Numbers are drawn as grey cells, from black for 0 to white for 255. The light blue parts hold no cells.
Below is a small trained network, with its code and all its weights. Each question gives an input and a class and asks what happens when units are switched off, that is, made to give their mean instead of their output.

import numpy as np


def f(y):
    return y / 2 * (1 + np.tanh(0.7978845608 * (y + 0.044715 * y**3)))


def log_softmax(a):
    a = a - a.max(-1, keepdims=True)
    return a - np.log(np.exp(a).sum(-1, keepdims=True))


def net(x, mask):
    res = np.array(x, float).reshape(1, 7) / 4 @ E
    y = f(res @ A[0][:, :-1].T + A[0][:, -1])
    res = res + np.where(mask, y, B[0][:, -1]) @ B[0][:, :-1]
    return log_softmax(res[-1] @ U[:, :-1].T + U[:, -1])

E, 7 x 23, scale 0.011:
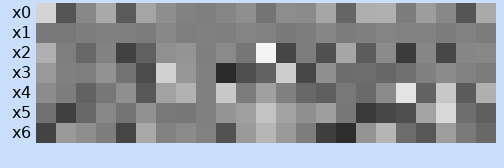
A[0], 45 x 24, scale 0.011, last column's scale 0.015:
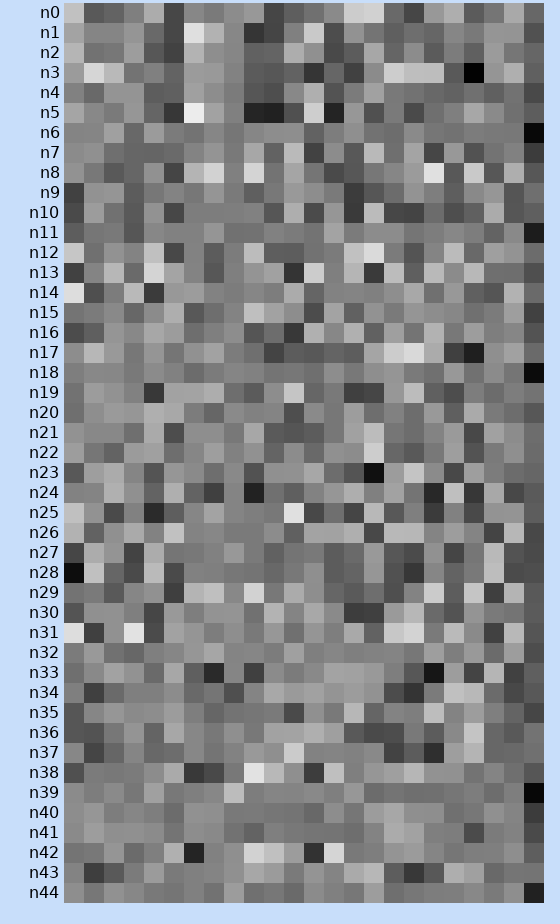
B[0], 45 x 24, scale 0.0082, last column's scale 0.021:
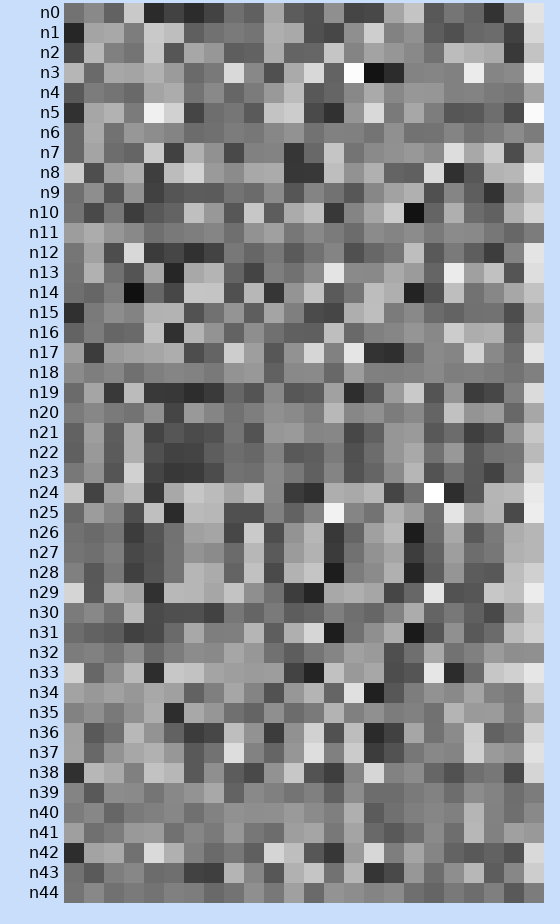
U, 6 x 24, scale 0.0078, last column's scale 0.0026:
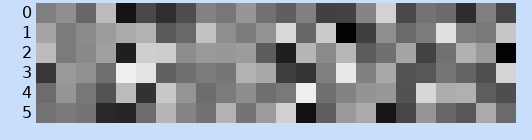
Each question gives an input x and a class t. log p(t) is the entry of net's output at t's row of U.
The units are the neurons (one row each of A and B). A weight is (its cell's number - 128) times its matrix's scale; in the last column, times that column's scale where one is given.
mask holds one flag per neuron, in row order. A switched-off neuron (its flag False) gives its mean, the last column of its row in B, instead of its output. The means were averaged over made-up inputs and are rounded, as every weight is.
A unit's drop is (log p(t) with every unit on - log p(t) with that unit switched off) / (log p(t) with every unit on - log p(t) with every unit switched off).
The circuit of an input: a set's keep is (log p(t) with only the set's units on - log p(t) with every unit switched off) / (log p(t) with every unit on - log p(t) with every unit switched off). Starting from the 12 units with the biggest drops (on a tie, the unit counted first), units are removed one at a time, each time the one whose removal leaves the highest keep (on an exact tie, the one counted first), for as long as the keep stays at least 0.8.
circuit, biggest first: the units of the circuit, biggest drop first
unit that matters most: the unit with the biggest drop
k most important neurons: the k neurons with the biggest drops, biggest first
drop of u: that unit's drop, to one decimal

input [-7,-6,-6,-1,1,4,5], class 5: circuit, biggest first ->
[n28]
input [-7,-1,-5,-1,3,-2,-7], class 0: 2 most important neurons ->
[n0, n12]
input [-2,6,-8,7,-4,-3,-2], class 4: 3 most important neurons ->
[n13, n16, n35]
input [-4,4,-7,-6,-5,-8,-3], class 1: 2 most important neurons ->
[n3, n17]
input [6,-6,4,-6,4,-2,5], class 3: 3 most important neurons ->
[n42, n38, n15]
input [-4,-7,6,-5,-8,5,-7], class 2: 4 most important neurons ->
[n33, n24, n19, n23]
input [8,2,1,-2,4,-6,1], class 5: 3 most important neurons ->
[n31, n14, n26]
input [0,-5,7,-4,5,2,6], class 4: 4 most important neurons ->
[n25, n7, n0, n12]
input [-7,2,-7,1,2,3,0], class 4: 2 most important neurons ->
[n13, n16]
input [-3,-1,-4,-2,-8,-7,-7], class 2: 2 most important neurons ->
[n24, n33]
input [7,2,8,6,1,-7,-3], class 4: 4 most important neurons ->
[n25, n2, n14, n7]
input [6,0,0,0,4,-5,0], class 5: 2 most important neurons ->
[n31, n26]
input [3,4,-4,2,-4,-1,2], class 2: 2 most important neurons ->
[n24, n25]
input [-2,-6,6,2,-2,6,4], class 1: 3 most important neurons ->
[n37, n36, n13]
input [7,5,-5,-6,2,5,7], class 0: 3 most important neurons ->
[n23, n30, n10]
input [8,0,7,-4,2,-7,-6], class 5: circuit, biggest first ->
[n14]
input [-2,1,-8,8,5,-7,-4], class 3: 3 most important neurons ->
[n5, n1, n25]
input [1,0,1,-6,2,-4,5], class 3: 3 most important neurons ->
[n42, n38, n0]
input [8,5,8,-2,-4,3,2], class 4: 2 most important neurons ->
[n25, n7]
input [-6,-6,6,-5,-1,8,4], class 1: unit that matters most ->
n37
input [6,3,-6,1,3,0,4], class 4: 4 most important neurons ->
[n13, n16, n28, n10]
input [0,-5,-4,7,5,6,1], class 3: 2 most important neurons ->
[n5, n1]
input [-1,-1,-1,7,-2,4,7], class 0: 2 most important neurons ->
[n23, n19]
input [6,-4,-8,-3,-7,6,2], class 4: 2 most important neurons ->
[n13, n16]
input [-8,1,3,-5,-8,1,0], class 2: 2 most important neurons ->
[n33, n24]
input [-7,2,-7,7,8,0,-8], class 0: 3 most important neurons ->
[n0, n12, n21]
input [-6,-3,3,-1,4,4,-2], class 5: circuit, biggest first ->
[n10]
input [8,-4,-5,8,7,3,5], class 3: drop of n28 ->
0.2
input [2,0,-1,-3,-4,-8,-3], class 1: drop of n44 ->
0.0
